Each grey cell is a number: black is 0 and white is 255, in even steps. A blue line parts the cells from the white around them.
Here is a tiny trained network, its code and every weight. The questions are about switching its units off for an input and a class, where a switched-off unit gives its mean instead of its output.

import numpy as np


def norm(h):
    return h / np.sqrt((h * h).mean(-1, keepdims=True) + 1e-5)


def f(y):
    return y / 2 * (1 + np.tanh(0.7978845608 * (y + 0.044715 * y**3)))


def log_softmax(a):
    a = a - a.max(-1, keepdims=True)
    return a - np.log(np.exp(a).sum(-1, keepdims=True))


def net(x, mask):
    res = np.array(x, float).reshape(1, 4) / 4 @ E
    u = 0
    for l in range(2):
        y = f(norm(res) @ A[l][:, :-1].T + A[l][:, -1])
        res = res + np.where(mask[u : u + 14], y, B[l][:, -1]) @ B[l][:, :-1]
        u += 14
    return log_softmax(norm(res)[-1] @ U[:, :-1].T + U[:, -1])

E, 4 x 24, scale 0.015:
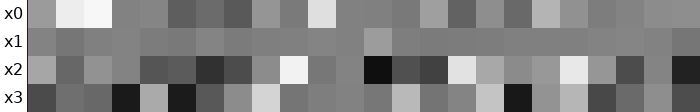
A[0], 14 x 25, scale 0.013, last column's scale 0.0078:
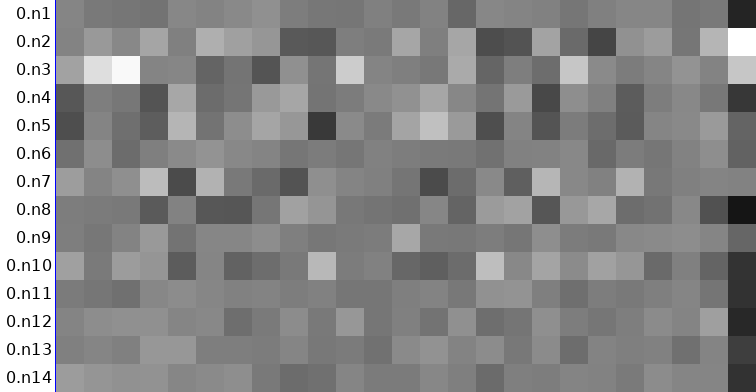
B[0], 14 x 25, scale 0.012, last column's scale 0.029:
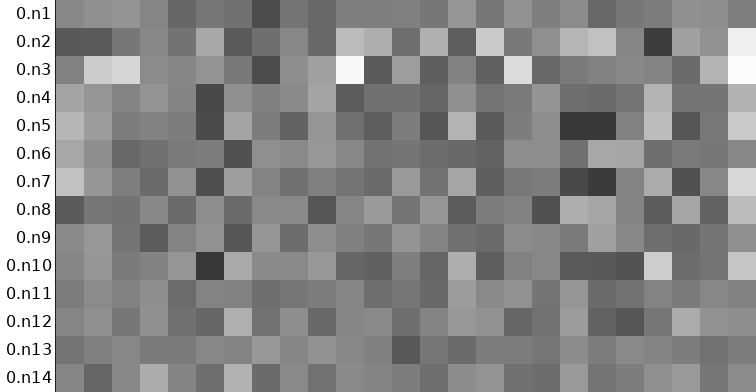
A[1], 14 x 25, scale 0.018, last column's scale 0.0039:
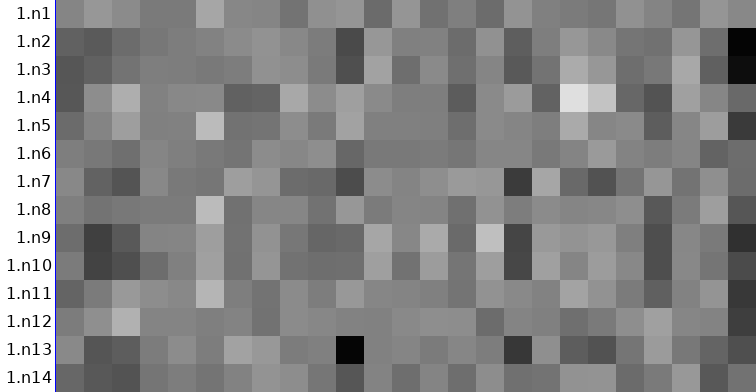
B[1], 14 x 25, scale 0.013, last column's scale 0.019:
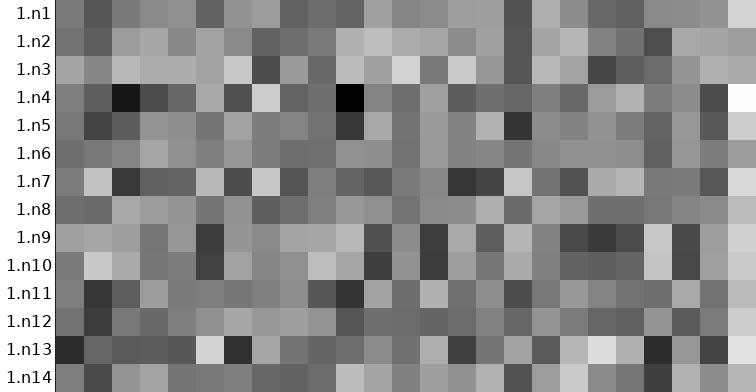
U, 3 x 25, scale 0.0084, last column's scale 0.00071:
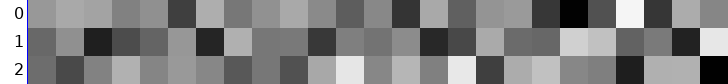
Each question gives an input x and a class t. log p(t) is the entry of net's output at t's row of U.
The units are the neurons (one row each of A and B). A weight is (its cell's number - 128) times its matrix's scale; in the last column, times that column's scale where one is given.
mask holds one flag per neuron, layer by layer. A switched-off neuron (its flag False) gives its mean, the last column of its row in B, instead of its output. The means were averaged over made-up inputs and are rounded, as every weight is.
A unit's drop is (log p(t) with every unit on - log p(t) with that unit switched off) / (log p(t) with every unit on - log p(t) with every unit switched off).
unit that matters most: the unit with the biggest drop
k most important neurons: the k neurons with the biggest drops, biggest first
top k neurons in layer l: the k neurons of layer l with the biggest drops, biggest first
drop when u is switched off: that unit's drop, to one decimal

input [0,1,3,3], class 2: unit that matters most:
0.n3
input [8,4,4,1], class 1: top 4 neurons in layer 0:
(0.n5; 0.n7; 0.n8; 0.n4)
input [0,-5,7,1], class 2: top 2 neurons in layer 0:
(0.n3; 0.n8)
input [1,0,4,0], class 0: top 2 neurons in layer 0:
(0.n10; 0.n2)
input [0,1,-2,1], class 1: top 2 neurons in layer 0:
(0.n3; 0.n5)
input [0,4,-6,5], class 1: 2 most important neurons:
(0.n3; 1.n13)
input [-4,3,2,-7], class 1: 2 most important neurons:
(0.n3; 0.n7)
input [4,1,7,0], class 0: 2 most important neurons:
(0.n10; 0.n2)
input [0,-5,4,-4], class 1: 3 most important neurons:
(0.n3; 1.n13; 1.n7)
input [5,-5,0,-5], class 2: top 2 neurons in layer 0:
(0.n2; 0.n5)
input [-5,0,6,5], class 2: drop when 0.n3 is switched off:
1.1
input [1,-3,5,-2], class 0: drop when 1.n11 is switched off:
0.0
